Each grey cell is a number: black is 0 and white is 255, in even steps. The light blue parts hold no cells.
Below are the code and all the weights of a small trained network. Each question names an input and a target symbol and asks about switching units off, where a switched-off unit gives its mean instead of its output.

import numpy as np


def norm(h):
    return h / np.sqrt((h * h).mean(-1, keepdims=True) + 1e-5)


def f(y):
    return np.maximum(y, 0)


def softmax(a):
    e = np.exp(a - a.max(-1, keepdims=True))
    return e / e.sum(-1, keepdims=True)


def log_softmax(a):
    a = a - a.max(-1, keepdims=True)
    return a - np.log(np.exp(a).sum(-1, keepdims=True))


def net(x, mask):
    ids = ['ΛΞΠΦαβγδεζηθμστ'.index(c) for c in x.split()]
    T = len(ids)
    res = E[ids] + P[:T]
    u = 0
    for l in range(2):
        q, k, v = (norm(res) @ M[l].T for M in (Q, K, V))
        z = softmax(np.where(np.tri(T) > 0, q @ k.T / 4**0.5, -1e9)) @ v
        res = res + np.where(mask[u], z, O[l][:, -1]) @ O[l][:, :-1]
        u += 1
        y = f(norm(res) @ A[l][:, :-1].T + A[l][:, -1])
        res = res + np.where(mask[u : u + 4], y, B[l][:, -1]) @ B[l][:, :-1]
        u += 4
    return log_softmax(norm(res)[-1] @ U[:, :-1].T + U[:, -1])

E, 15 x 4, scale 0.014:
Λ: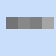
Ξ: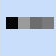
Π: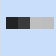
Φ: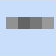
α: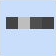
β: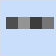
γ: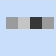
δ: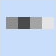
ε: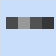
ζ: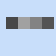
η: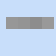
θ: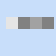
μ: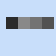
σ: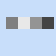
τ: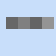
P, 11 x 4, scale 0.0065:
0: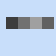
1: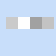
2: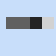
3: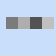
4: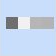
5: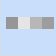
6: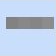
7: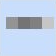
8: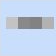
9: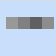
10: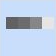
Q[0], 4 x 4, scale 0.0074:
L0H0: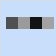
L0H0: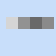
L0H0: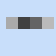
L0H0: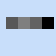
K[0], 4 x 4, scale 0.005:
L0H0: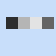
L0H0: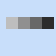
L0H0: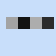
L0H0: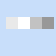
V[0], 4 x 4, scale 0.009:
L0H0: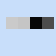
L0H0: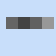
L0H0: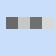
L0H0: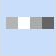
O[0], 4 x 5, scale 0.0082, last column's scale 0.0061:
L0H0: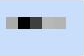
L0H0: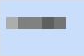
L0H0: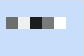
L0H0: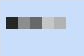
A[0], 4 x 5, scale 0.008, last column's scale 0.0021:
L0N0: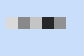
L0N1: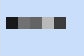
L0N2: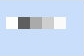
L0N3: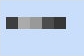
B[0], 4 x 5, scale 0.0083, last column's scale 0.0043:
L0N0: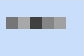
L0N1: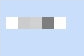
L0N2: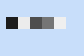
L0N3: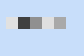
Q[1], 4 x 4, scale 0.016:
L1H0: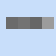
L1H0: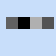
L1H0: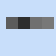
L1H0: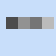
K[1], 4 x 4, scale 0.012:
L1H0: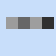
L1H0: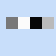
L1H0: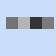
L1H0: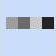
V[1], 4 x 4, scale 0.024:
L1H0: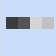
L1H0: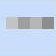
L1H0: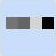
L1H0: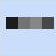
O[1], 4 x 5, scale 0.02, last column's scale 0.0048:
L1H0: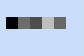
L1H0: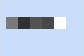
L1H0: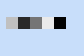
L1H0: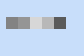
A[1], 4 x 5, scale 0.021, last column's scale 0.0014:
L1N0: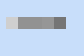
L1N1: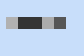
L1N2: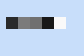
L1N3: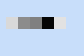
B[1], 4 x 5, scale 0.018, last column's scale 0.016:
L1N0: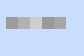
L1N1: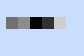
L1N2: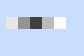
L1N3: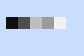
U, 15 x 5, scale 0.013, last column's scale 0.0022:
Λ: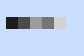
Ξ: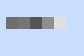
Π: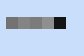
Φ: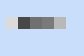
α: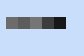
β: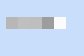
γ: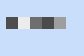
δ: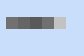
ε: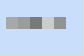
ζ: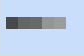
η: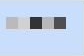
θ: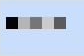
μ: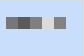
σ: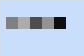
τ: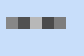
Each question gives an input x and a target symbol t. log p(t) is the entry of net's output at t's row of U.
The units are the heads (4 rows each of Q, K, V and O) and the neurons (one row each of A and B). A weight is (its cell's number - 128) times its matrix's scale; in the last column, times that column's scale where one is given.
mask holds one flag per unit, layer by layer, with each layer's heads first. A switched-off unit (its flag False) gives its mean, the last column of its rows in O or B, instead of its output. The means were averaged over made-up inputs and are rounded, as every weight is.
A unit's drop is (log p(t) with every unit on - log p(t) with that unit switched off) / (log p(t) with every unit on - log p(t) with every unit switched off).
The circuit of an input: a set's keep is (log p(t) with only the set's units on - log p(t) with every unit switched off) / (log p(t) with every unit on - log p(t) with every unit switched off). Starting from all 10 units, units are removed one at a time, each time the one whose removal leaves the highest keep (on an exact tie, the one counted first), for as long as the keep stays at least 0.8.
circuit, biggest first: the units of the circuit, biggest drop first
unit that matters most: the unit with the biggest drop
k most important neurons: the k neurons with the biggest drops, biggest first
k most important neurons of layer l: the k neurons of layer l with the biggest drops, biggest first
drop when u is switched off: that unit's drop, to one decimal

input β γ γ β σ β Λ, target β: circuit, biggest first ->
L0H0; L1H0
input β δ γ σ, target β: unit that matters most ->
L0N2
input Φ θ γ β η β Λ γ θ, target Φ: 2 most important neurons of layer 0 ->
L0N0; L0N1
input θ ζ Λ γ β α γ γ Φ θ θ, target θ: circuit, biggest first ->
L1H0; L0H0; L0N2
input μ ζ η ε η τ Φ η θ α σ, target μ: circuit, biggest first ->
L0H0; L1H0
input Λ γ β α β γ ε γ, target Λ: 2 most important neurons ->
L0N3; L1N3
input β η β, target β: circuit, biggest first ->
L1H0; L0H0; L0N1
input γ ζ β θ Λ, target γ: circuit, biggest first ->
L1H0; L0N2
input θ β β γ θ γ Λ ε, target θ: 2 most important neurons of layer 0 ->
L0N1; L0N2
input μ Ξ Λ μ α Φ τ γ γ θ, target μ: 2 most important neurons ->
L0N1; L0N3
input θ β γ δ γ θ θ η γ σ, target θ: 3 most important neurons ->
L0N1; L0N2; L1N2
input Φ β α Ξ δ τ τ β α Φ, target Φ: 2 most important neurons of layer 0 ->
L0N0; L0N1
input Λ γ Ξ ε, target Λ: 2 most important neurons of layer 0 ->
L0N3; L0N1
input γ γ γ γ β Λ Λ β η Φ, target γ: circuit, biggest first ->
L1H0
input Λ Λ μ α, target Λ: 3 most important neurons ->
L1N3; L0N3; L0N1
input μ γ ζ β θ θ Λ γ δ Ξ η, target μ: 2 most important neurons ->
L0N1; L0N3
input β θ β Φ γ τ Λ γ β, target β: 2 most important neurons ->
L0N2; L0N1
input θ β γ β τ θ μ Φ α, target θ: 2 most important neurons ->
L0N1; L0N2
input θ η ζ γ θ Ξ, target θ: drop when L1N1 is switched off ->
0.0
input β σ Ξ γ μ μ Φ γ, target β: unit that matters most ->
L0H0
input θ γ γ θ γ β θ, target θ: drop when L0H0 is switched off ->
0.8
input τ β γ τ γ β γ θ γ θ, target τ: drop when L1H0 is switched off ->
1.2
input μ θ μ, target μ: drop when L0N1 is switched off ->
0.4
